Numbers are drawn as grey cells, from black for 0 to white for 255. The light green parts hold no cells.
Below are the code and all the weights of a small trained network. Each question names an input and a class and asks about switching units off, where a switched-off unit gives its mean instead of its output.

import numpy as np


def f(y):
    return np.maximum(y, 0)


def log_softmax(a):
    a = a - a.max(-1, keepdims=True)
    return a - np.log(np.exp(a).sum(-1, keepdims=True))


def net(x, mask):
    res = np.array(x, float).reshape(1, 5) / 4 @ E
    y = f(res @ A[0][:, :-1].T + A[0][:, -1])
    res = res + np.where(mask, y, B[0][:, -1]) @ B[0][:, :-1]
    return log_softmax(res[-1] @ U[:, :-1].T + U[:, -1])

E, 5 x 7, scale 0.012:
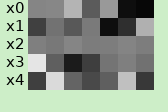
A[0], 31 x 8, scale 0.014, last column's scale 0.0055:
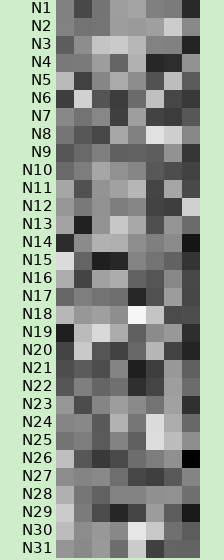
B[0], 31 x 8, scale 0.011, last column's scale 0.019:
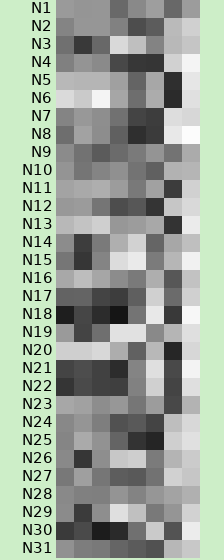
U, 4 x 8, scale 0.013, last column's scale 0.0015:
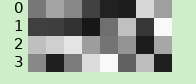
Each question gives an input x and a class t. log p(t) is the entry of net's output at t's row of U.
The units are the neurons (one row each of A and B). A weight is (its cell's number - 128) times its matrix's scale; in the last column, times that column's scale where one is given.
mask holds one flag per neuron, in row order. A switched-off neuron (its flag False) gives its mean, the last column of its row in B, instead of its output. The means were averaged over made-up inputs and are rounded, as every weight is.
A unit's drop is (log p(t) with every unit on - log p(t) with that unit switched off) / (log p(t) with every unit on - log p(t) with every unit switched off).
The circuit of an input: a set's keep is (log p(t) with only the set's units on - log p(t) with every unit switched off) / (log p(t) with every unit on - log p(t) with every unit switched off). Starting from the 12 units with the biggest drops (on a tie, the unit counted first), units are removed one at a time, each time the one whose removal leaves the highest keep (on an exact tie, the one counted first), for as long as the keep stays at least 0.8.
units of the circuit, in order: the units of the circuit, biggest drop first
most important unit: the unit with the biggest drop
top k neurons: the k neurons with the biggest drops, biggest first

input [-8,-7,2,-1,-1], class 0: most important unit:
N8
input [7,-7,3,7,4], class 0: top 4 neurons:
N7, N4, N12, N21
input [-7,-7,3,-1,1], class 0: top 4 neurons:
N8, N25, N24, N21
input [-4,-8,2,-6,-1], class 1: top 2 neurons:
N18, N30
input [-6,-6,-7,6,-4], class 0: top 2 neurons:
N8, N25
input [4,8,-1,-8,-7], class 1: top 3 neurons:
N21, N22, N17
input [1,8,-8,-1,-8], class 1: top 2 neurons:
N21, N22
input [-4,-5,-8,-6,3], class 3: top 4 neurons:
N19, N3, N21, N14
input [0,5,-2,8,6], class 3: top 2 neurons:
N15, N29
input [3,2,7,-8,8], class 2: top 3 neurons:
N6, N20, N15
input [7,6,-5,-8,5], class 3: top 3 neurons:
N19, N14, N8
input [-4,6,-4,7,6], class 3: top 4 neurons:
N29, N15, N26, N18
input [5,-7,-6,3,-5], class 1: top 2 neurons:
N18, N30
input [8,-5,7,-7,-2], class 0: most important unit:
N4
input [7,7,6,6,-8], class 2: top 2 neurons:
N13, N5
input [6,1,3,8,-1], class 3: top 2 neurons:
N15, N29
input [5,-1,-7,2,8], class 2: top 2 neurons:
N6, N20
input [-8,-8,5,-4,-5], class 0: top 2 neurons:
N8, N25
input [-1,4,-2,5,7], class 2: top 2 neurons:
N6, N20
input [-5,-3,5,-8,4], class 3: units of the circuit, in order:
N19
